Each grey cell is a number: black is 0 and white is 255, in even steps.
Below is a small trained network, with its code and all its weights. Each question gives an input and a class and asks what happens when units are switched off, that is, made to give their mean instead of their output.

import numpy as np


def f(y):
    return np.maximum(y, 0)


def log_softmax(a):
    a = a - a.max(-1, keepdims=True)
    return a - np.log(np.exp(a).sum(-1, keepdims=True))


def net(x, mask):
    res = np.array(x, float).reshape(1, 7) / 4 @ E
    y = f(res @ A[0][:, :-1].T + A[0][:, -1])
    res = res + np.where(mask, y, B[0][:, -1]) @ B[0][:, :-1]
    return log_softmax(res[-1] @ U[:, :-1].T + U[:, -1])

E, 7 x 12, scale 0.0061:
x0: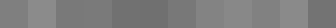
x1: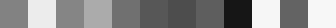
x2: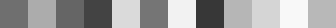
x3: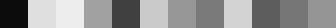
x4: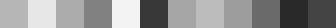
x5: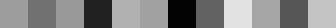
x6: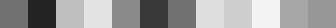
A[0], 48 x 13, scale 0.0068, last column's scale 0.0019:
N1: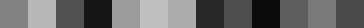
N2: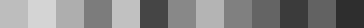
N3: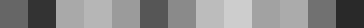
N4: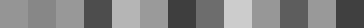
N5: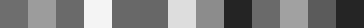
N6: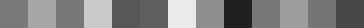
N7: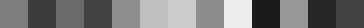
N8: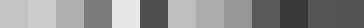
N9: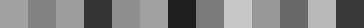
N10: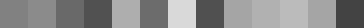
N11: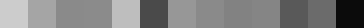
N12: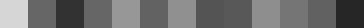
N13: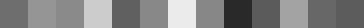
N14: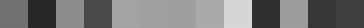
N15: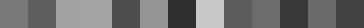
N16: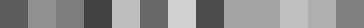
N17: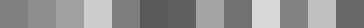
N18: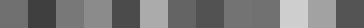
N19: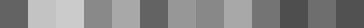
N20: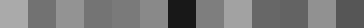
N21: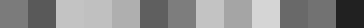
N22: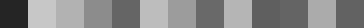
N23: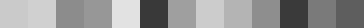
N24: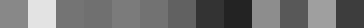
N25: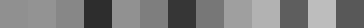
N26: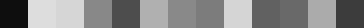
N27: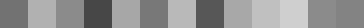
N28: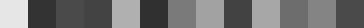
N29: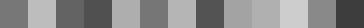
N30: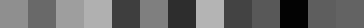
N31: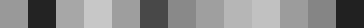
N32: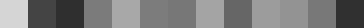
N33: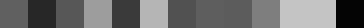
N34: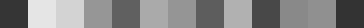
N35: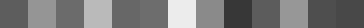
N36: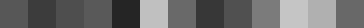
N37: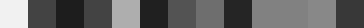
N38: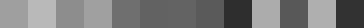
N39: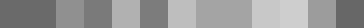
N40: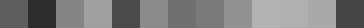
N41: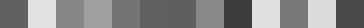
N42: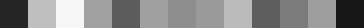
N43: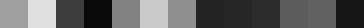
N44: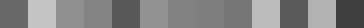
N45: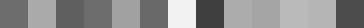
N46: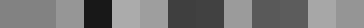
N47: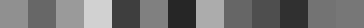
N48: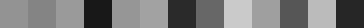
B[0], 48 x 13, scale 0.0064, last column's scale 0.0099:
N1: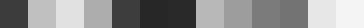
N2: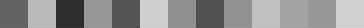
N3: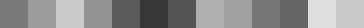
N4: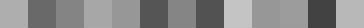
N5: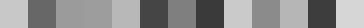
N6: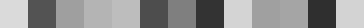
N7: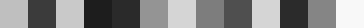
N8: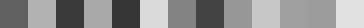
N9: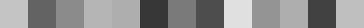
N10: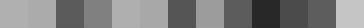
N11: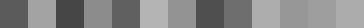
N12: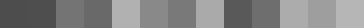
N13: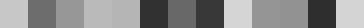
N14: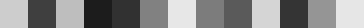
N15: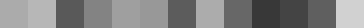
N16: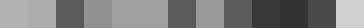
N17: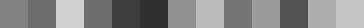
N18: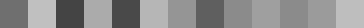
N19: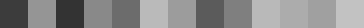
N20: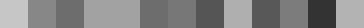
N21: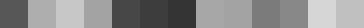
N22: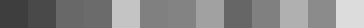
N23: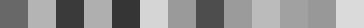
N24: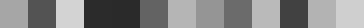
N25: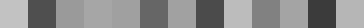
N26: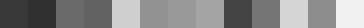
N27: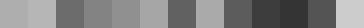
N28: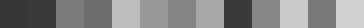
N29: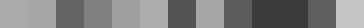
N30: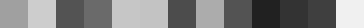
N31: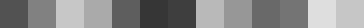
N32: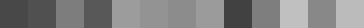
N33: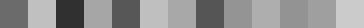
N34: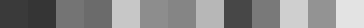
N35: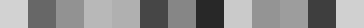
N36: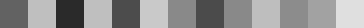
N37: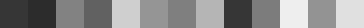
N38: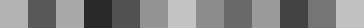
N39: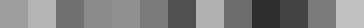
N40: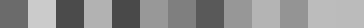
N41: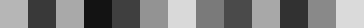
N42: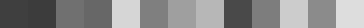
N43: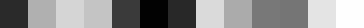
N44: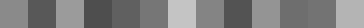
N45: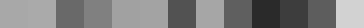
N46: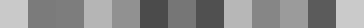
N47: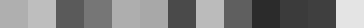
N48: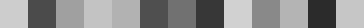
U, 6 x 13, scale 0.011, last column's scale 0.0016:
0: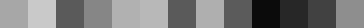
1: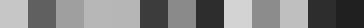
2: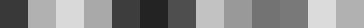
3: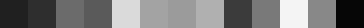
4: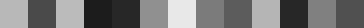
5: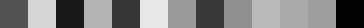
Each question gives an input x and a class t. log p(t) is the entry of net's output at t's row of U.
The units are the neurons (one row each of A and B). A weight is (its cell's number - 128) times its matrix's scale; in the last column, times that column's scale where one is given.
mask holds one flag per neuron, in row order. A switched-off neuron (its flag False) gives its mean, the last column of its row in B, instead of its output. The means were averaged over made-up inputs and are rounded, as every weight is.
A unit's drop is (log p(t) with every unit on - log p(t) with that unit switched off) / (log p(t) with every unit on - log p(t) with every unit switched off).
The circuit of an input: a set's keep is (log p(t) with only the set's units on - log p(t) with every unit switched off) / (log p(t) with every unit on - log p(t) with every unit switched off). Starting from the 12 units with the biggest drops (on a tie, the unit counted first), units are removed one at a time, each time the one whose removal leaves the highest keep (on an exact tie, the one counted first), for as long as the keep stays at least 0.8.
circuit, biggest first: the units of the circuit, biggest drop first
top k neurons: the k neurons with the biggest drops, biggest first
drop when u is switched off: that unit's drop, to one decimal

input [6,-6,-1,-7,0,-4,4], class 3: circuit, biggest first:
N28
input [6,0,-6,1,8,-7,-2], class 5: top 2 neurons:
N8, N2
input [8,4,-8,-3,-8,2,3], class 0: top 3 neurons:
N47, N30, N15
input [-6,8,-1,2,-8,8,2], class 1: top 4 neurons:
N48, N9, N25, N7
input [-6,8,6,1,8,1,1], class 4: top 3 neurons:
N41, N24, N38
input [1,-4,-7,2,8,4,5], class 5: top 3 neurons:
N23, N8, N2
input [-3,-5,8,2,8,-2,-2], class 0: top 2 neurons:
N45, N16
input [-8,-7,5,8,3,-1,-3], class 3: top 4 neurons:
N34, N26, N42, N22
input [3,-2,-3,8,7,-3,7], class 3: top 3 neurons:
N42, N26, N43
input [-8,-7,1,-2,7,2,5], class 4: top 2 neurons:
N14, N7
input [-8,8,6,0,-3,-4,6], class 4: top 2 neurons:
N41, N17
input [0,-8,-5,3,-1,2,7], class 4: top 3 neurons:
N14, N7, N43
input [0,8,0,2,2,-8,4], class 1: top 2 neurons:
N6, N5
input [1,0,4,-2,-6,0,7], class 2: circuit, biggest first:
N31
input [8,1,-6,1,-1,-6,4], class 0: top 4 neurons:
N30, N47, N15, N48
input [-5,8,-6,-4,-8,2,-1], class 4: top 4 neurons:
N41, N38, N24, N17
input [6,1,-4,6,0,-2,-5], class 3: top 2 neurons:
N26, N34
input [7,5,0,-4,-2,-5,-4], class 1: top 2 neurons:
N6, N7
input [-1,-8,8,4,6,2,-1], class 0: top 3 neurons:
N16, N10, N45
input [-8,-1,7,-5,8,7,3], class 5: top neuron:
N23
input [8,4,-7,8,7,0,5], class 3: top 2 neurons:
N42, N26
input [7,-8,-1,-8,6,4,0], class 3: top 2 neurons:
N37, N28
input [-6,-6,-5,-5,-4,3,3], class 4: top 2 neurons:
N14, N7
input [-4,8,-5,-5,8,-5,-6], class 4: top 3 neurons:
N24, N38, N41
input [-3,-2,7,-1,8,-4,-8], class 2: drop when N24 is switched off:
0.1
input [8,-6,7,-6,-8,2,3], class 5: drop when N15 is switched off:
0.2
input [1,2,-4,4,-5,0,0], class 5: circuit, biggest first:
N33
